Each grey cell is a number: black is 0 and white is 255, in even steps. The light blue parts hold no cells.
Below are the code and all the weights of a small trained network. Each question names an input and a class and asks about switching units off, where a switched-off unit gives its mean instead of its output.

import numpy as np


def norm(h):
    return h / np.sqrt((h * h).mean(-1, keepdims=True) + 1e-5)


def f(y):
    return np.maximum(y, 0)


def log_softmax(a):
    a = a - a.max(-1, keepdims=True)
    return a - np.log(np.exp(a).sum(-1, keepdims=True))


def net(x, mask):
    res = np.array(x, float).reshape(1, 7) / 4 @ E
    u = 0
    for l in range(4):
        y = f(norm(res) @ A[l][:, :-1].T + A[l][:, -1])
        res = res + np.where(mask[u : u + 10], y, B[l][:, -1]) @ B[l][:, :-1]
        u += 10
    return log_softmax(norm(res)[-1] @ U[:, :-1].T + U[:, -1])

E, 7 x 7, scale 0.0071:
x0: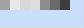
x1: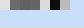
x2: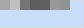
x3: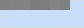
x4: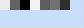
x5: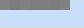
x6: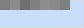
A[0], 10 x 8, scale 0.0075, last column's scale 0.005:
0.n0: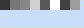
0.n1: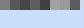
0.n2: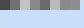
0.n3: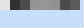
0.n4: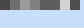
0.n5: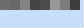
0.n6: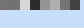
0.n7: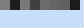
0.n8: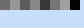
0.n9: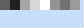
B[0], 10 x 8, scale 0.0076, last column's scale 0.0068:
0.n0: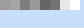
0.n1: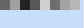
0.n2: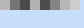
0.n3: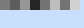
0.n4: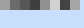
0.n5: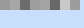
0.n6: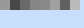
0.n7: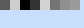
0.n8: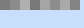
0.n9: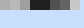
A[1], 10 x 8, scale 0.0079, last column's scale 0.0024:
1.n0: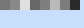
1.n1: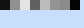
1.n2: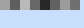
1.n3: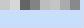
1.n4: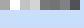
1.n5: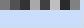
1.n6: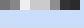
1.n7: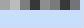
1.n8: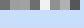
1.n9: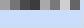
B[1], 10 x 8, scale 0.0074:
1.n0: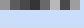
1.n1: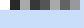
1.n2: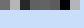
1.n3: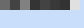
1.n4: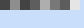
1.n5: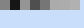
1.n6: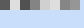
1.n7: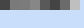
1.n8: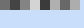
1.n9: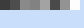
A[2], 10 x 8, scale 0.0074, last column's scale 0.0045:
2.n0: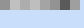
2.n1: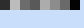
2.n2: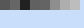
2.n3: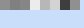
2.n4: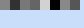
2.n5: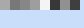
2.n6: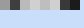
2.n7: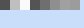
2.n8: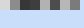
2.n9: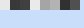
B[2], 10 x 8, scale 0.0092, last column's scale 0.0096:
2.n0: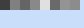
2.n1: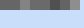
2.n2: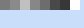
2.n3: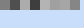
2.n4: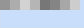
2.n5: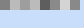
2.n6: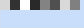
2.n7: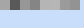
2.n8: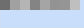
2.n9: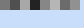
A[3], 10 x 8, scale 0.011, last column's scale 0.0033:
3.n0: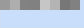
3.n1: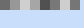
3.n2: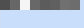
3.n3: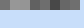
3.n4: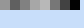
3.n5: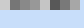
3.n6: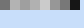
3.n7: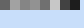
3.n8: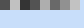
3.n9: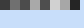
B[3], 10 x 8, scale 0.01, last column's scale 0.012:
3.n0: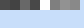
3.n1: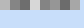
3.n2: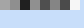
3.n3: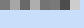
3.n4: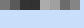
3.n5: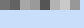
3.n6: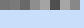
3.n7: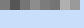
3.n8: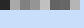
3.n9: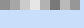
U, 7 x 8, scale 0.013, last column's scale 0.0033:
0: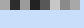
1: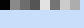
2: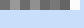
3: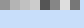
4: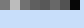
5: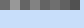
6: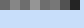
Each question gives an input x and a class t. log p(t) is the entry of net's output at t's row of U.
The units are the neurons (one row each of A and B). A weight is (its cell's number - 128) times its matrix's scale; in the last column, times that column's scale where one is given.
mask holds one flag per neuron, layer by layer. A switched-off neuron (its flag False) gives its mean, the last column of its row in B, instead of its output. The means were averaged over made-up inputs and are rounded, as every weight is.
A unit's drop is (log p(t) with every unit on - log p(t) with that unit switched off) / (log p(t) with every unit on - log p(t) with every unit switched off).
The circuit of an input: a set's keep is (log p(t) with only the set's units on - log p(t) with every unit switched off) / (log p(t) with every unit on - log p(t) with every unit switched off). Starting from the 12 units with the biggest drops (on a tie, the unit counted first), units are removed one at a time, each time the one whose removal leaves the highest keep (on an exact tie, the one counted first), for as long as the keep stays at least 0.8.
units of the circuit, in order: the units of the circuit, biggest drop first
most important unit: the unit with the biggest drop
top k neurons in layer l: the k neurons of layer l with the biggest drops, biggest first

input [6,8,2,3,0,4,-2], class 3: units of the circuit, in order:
(3.n5)
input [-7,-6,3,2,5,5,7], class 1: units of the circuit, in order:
(0.n1, 3.n2, 3.n9)
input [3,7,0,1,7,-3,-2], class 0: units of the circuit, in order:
(2.n9, 0.n3, 3.n5)
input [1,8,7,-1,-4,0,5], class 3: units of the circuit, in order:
(2.n4, 3.n5)
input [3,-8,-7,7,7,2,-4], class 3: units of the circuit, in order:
(0.n0, 3.n9)
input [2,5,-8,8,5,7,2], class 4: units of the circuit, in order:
(0.n9, 0.n3, 3.n1)
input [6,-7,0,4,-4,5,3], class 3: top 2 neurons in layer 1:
(1.n9, 1.n7)
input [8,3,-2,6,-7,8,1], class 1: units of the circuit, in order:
(2.n2, 3.n0)
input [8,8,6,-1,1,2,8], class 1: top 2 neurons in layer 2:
(2.n2, 2.n0)
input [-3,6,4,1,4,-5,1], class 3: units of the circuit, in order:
(3.n5, 2.n8)
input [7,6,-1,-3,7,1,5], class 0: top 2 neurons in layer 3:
(3.n5, 3.n8)
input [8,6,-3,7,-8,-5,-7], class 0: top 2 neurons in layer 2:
(2.n7, 2.n8)
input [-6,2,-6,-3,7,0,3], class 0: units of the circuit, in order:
(1.n5, 0.n3)
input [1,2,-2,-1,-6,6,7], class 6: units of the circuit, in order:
(3.n2)
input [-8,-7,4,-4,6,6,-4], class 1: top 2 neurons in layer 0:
(0.n1, 0.n9)
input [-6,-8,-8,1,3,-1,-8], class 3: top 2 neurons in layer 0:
(0.n0, 0.n2)
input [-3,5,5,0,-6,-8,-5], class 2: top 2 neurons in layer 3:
(3.n2, 3.n1)
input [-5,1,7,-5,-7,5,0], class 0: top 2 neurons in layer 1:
(1.n4, 1.n2)
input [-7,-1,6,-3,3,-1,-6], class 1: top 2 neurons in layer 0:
(0.n1, 0.n7)
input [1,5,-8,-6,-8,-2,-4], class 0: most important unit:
1.n1
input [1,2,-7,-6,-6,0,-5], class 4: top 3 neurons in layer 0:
(0.n9, 0.n2, 0.n3)
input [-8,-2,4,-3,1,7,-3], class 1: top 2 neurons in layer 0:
(0.n1, 0.n7)
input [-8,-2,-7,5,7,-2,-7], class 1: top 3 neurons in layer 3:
(3.n2, 3.n1, 3.n3)
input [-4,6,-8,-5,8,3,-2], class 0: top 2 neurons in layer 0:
(0.n3, 0.n0)
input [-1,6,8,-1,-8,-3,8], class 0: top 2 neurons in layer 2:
(2.n7, 2.n2)
